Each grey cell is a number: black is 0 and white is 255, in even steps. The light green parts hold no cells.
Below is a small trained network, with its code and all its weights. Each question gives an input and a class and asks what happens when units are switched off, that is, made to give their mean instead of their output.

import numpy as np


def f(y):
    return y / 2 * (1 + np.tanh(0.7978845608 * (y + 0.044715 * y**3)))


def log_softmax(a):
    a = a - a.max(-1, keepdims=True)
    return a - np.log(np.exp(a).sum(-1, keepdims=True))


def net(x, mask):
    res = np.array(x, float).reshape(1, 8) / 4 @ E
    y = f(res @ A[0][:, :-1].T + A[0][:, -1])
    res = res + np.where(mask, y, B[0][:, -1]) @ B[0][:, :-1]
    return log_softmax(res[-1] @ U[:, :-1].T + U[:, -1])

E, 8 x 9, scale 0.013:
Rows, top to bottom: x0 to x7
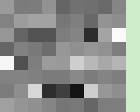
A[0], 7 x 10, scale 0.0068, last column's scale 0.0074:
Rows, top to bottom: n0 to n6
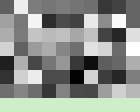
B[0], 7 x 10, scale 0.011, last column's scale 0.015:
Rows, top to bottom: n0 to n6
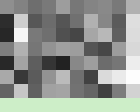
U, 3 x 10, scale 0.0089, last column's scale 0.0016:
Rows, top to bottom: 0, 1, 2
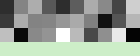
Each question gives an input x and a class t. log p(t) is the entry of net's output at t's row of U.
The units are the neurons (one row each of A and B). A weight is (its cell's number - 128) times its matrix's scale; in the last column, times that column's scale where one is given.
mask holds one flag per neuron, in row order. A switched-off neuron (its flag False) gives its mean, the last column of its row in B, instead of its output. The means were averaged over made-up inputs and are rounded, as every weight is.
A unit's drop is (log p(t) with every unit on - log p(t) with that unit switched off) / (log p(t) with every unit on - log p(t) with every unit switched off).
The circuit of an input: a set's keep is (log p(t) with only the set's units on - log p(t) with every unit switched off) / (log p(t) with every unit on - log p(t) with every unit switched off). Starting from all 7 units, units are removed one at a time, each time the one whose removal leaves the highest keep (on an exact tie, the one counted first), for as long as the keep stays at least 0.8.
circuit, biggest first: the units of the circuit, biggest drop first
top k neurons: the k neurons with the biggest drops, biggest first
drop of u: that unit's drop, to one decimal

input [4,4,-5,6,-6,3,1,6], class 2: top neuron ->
(n5)
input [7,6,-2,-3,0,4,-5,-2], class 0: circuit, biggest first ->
(n6, n3)
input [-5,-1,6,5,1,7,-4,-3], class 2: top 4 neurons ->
(n2, n1, n4, n3)
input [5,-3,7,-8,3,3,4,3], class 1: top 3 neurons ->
(n6, n2, n4)
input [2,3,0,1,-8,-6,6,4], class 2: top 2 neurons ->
(n5, n2)
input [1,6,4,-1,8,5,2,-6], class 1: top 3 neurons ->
(n5, n1, n3)
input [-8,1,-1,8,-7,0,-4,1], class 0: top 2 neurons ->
(n4, n3)
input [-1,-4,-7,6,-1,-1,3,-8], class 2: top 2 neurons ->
(n5, n4)
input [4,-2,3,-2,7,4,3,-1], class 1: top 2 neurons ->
(n5, n1)
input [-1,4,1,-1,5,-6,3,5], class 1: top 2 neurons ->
(n3, n4)
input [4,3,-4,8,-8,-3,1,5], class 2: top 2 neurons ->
(n5, n1)
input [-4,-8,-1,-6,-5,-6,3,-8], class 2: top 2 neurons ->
(n5, n2)
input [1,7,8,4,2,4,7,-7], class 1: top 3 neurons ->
(n6, n2, n4)
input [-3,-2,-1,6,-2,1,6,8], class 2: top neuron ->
(n5)
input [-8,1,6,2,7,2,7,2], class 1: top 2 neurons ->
(n3, n6)
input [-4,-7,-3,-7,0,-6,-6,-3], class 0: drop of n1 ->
-0.1
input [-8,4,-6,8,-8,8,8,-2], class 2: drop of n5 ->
1.5
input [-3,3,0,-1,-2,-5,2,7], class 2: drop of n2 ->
0.4
